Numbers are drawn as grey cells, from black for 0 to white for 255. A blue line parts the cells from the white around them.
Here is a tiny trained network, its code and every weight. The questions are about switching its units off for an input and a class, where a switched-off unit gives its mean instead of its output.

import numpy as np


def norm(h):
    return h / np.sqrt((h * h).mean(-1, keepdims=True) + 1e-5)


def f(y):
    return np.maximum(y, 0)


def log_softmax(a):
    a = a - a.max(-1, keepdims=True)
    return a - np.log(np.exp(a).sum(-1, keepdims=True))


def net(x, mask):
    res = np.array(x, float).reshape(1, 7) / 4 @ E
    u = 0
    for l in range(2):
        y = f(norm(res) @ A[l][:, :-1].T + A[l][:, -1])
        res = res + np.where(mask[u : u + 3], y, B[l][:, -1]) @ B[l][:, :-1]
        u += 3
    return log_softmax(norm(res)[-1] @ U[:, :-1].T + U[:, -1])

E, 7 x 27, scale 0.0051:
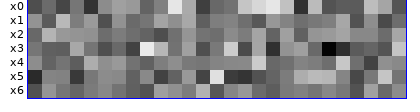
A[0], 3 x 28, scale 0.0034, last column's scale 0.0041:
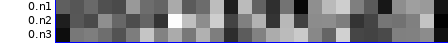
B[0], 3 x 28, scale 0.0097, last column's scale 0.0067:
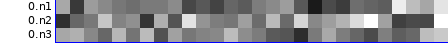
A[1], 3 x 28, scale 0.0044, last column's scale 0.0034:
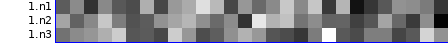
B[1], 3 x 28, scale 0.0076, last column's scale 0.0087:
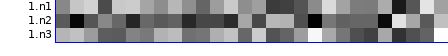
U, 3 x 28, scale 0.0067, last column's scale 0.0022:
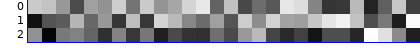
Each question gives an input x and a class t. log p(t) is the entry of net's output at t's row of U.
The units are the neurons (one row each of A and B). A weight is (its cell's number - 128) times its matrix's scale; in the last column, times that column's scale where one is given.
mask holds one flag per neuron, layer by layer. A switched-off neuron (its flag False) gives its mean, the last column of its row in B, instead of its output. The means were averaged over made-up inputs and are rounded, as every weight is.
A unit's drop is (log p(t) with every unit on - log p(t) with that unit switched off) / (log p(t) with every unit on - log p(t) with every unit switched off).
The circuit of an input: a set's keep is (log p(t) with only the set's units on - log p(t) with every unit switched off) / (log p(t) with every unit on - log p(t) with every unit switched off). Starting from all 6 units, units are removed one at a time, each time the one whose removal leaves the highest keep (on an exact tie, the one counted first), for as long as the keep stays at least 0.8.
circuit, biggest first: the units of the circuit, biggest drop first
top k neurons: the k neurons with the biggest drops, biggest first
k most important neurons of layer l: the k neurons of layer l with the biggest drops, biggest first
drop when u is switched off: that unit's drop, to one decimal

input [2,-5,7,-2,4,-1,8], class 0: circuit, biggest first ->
(0.n2)
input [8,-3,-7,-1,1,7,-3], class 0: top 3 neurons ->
(1.n1 0.n3 1.n2)
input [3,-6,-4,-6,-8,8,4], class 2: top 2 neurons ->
(0.n2 1.n3)
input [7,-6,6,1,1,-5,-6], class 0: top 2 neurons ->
(1.n1 0.n1)
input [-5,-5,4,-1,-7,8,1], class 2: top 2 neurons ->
(0.n1 0.n3)
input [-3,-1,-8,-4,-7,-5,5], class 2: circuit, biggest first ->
(0.n2 1.n3)
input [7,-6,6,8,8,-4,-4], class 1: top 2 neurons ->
(0.n2 1.n2)
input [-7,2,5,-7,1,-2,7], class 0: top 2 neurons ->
(0.n2 0.n1)
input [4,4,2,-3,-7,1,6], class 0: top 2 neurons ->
(0.n2 0.n1)
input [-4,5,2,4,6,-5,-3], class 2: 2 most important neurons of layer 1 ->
(1.n2 1.n1)
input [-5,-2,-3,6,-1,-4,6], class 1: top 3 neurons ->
(0.n2 0.n3 1.n2)
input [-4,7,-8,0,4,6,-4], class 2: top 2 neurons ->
(0.n1 0.n3)
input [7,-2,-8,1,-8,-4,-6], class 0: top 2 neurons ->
(1.n1 0.n1)
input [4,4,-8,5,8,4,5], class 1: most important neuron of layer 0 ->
(0.n2)
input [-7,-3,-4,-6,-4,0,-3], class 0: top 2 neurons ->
(0.n2 0.n1)
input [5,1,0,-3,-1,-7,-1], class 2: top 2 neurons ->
(1.n2 0.n2)
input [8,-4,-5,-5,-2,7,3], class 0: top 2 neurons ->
(0.n2 1.n1)
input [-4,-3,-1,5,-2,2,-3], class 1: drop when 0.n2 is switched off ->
1.1
